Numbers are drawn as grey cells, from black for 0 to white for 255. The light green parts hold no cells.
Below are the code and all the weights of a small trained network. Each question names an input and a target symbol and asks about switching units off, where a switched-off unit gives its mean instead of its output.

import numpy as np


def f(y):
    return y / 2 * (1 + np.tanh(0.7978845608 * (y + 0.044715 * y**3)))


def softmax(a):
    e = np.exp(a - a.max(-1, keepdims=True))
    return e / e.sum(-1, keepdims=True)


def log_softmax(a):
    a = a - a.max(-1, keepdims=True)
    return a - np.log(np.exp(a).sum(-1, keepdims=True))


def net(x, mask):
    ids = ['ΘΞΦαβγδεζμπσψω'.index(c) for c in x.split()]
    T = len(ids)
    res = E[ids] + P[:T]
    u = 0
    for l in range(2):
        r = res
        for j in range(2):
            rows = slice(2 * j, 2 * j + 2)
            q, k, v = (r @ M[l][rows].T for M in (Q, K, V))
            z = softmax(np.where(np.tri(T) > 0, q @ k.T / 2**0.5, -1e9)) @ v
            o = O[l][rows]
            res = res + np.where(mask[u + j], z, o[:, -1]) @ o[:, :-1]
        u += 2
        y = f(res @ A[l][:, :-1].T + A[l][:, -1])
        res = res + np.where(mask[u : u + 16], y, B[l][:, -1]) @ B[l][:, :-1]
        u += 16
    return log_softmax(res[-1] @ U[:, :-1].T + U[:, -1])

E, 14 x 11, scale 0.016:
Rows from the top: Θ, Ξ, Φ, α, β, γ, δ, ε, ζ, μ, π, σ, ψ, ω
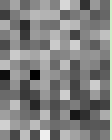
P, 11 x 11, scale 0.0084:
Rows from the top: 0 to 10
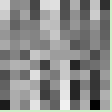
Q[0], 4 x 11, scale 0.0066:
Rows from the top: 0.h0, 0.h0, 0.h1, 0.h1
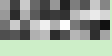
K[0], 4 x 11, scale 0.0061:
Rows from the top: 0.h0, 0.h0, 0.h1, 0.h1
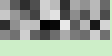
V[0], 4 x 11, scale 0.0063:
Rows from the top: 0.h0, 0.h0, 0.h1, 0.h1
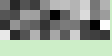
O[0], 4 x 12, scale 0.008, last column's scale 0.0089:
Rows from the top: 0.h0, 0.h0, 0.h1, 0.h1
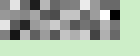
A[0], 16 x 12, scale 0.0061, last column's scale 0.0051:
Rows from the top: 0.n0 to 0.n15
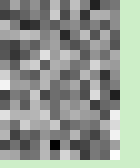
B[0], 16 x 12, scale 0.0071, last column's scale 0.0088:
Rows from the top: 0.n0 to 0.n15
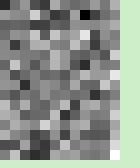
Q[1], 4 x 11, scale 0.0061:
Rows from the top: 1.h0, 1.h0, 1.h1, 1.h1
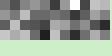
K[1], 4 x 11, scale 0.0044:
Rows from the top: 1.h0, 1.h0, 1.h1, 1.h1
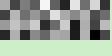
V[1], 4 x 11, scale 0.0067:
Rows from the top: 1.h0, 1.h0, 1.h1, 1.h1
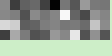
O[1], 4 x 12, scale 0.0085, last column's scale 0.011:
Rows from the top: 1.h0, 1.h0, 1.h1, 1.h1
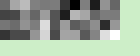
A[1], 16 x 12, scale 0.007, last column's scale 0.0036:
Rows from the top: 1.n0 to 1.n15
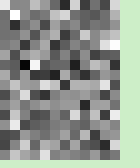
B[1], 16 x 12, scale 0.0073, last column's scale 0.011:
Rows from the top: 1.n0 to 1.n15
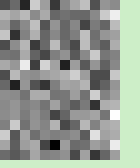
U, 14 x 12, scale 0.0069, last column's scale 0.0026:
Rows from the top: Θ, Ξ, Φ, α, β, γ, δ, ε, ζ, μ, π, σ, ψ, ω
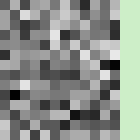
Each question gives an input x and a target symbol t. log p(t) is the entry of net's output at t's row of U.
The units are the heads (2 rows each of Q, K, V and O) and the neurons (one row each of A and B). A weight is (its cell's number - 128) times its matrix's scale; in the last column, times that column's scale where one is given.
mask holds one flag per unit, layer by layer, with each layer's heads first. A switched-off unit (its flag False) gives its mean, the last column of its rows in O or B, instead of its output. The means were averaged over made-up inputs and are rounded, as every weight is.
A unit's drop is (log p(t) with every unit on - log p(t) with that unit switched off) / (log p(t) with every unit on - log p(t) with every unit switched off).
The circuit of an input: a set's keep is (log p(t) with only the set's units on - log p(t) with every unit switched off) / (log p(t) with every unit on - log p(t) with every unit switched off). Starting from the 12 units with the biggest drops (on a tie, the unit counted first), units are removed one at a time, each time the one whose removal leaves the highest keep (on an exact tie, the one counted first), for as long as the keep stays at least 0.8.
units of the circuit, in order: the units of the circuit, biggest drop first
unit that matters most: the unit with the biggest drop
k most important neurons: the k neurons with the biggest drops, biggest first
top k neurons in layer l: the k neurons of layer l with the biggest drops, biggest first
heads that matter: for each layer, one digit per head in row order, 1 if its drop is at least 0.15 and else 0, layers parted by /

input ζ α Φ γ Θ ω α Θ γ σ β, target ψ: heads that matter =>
01 / 11
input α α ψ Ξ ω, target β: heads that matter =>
10 / 11
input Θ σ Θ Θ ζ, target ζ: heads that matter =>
11 / 00
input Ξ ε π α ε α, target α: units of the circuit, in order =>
0.h1, 1.n14
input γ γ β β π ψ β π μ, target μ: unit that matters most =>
1.h0
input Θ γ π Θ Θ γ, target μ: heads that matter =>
00 / 10
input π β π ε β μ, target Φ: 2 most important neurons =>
0.n0, 1.n14
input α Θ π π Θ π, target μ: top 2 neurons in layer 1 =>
1.n1, 1.n7
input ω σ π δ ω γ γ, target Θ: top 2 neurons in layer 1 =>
1.n4, 1.n3
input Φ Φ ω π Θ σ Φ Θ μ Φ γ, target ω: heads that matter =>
10 / 11
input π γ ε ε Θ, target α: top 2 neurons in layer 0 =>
0.n8, 0.n2
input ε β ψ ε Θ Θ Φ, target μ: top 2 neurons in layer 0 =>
0.n15, 0.n5
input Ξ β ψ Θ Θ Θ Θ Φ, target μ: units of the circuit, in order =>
1.h0, 1.n1
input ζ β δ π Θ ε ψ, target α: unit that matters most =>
1.n14
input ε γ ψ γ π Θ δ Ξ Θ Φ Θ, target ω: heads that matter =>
11 / 10
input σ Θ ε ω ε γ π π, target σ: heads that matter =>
01 / 11
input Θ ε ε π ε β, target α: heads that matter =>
11 / 01
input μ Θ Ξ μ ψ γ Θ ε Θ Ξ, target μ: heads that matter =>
01 / 10
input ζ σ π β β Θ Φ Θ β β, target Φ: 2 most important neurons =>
0.n14, 1.n14
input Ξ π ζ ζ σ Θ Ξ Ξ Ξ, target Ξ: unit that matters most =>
0.n15
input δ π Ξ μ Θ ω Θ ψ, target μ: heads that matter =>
00 / 10
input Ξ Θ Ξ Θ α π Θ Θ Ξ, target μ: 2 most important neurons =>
0.n15, 0.n14
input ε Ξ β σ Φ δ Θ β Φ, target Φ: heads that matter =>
11 / 00
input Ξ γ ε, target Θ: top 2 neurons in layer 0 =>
0.n11, 0.n4
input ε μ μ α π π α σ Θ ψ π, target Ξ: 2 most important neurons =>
1.n13, 1.n7
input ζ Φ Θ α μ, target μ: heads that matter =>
00 / 00
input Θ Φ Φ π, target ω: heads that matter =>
11 / 10
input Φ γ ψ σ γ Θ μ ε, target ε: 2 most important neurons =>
0.n14, 1.n7
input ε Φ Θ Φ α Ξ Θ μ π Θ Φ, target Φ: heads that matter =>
11 / 10
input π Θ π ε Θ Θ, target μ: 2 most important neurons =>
0.n5, 0.n15
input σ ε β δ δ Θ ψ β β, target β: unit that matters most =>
0.n0
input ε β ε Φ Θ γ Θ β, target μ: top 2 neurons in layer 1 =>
1.n1, 1.n12
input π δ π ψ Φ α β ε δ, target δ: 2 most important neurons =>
0.n15, 1.n10
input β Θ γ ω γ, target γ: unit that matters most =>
1.n15
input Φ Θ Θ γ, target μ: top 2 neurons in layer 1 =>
1.n8, 1.n15
